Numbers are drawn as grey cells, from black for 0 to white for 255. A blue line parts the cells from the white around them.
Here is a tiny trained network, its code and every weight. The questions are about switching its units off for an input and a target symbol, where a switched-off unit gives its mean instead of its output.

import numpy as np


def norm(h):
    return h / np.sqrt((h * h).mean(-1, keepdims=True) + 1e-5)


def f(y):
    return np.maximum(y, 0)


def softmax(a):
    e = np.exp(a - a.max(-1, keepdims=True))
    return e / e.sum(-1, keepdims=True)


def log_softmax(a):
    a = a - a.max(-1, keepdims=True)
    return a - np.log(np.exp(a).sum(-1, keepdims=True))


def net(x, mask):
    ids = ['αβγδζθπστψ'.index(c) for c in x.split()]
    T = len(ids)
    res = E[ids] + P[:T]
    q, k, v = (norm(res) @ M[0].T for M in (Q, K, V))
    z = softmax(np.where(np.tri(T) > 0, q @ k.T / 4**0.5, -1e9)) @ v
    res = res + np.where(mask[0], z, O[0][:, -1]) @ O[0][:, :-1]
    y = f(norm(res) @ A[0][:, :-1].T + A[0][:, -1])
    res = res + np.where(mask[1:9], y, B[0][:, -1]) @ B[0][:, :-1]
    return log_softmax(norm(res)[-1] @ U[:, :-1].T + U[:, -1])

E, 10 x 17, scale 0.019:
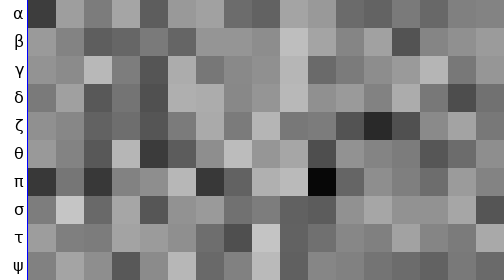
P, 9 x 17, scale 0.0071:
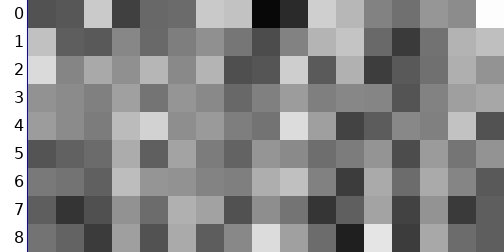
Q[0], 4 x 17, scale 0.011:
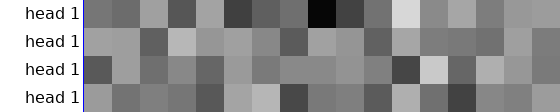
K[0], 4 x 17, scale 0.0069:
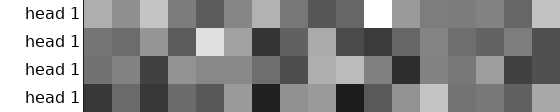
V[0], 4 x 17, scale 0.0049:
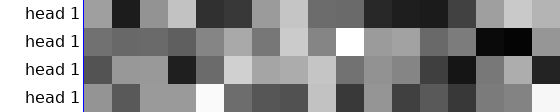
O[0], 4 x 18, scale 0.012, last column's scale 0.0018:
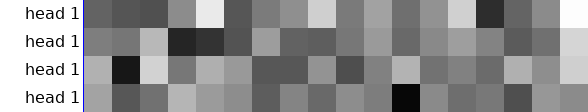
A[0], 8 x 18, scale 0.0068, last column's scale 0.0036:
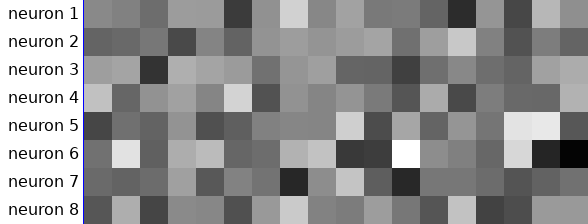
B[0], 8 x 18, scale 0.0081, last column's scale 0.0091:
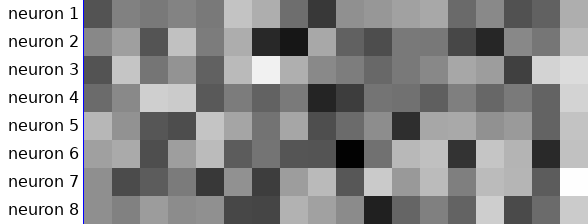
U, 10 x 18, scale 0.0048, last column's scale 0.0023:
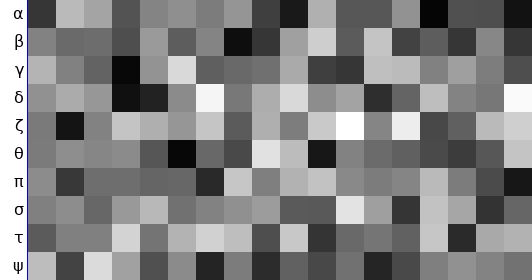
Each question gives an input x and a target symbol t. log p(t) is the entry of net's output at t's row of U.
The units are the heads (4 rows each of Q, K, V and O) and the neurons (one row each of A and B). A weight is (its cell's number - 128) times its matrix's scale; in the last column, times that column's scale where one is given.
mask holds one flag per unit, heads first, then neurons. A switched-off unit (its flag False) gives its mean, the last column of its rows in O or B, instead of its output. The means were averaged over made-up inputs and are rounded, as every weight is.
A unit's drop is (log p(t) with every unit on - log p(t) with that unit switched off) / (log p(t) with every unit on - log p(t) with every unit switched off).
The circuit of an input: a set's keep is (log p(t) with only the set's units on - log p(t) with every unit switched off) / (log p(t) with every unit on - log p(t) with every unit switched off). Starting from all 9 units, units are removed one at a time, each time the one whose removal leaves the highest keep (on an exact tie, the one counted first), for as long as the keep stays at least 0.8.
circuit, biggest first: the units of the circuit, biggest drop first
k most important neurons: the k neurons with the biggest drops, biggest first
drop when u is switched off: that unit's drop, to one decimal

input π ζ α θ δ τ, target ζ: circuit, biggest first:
(neuron 8; neuron 6)
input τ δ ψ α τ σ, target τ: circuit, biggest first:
(head 1; neuron 3)
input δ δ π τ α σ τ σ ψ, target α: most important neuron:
(neuron 4)
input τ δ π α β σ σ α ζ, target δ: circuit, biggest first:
(neuron 6; neuron 2; neuron 8)
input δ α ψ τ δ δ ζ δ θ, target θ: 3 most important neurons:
(neuron 8; neuron 2; neuron 7)
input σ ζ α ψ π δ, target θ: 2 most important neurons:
(neuron 2; neuron 5)
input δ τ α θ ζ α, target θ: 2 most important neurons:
(neuron 8; neuron 2)
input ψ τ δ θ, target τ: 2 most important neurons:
(neuron 3; neuron 1)
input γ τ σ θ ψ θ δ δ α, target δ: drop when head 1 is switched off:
0.8
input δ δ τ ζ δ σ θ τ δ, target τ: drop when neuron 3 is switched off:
0.3
